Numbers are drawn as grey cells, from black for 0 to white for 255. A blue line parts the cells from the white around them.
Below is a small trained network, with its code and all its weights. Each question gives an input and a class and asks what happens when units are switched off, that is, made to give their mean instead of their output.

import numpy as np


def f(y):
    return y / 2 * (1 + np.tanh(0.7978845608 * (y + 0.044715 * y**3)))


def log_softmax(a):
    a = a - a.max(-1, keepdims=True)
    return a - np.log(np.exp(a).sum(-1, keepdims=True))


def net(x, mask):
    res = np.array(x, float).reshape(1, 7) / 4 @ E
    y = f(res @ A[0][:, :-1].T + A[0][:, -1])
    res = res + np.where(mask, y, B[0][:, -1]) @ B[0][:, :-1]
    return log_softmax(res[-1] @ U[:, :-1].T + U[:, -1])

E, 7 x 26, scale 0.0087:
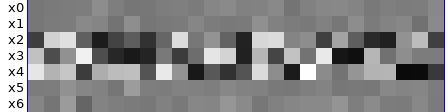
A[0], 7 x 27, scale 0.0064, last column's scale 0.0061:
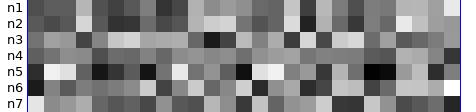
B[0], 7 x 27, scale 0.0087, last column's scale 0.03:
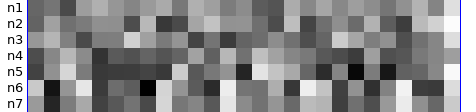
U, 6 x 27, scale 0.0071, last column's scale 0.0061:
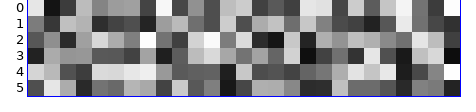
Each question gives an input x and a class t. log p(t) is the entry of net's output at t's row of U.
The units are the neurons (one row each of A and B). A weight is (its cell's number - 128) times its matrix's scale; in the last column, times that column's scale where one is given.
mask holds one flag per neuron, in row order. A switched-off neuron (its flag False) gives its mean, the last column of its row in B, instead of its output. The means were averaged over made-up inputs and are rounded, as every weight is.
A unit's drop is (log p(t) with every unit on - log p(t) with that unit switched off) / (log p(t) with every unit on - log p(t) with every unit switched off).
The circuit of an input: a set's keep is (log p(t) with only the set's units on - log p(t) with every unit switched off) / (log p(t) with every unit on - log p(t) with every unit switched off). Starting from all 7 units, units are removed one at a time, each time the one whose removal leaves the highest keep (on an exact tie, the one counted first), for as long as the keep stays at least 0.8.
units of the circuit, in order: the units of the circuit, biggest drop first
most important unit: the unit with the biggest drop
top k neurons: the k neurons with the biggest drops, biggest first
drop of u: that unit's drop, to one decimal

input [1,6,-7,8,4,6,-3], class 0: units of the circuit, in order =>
(n5)
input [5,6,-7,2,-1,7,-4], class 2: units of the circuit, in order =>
(n5; n6)
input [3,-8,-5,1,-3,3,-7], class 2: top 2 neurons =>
(n5; n7)
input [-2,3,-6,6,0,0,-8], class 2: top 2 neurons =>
(n6; n5)
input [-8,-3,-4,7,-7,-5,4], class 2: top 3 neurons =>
(n2; n5; n1)
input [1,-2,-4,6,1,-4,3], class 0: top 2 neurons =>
(n7; n5)
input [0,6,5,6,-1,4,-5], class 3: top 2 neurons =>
(n6; n2)
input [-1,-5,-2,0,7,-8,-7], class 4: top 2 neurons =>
(n6; n5)
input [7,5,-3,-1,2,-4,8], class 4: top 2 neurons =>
(n5; n6)
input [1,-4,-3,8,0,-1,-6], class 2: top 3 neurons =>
(n6; n2; n5)
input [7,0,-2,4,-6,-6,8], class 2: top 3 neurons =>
(n5; n2; n1)
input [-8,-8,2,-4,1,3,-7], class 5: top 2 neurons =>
(n7; n3)
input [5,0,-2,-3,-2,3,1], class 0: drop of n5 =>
1.0
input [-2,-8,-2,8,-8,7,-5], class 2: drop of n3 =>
0.0
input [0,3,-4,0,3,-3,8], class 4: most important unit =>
n6
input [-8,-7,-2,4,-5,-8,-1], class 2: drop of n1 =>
0.1
